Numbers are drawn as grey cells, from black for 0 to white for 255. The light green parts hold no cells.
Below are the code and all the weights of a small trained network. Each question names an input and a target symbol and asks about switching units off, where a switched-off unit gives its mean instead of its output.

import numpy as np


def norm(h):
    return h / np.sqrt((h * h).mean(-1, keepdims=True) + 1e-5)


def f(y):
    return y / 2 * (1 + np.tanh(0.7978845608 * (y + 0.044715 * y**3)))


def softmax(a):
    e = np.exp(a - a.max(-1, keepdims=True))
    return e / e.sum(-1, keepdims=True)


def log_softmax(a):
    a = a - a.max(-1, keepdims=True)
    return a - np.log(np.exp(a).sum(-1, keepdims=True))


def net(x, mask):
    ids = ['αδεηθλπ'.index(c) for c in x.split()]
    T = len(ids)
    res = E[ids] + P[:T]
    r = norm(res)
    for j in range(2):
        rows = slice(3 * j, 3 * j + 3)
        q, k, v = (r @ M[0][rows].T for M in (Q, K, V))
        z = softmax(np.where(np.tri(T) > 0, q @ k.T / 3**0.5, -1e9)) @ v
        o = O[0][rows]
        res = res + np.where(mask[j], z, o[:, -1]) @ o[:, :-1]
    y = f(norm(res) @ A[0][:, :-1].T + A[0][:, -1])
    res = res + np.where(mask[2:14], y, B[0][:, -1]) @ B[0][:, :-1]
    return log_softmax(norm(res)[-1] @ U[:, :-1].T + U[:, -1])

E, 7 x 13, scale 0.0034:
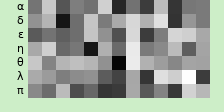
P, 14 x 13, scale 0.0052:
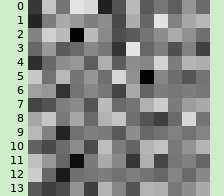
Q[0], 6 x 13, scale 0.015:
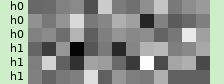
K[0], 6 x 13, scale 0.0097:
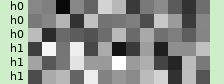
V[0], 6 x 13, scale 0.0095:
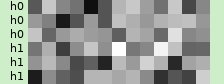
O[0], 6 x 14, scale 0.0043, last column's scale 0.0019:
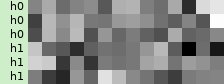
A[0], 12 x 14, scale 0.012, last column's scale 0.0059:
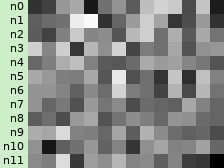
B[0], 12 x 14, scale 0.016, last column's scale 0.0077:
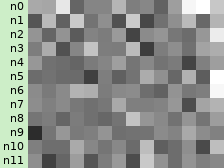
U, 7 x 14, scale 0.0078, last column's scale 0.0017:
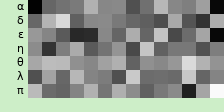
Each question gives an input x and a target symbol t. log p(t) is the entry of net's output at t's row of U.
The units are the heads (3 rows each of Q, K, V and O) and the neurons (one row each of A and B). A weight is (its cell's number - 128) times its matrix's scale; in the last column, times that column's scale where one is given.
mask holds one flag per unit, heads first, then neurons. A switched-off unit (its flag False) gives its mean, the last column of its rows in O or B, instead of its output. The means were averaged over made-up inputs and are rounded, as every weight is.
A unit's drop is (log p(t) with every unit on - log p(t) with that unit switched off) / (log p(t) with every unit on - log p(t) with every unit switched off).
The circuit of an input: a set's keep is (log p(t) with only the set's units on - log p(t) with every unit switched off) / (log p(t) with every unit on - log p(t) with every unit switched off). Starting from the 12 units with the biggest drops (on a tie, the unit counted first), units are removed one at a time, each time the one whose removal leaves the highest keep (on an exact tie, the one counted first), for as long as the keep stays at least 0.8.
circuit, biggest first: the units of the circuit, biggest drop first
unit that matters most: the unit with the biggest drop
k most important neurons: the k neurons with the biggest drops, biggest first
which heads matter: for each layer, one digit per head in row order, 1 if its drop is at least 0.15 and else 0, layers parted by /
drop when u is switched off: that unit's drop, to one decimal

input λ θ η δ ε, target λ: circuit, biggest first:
(h0; n1)
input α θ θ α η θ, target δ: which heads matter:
10
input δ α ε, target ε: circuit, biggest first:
(h1)
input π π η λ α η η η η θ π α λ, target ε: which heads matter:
01
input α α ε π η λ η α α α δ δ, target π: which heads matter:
00
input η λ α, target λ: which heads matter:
10
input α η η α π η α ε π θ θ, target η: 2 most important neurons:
(n10; n0)
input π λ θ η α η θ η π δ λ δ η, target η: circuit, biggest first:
(n0; n3)
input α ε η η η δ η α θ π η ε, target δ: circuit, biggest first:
(h0; n0; n4; h1)
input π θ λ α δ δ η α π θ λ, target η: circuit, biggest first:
(h0; n10)
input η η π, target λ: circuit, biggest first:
(h0; n5; n3)
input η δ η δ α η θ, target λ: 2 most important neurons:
(n1; n0)
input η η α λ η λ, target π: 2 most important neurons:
(n3; n7)
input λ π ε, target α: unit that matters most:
h1
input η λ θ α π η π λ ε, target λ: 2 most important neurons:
(n5; n6)
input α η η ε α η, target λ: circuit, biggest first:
(n5; n3)
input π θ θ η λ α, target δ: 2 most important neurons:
(n0; n5)
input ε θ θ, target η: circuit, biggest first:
(h1; n11)
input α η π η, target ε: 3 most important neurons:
(n6; n0; n1)
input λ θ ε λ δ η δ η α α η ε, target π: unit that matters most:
n3
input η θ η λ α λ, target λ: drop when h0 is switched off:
0.3
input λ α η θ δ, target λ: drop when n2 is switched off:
0.0
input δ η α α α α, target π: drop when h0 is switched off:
0.2
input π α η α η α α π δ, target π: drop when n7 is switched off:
0.1
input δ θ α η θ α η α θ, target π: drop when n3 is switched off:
0.5
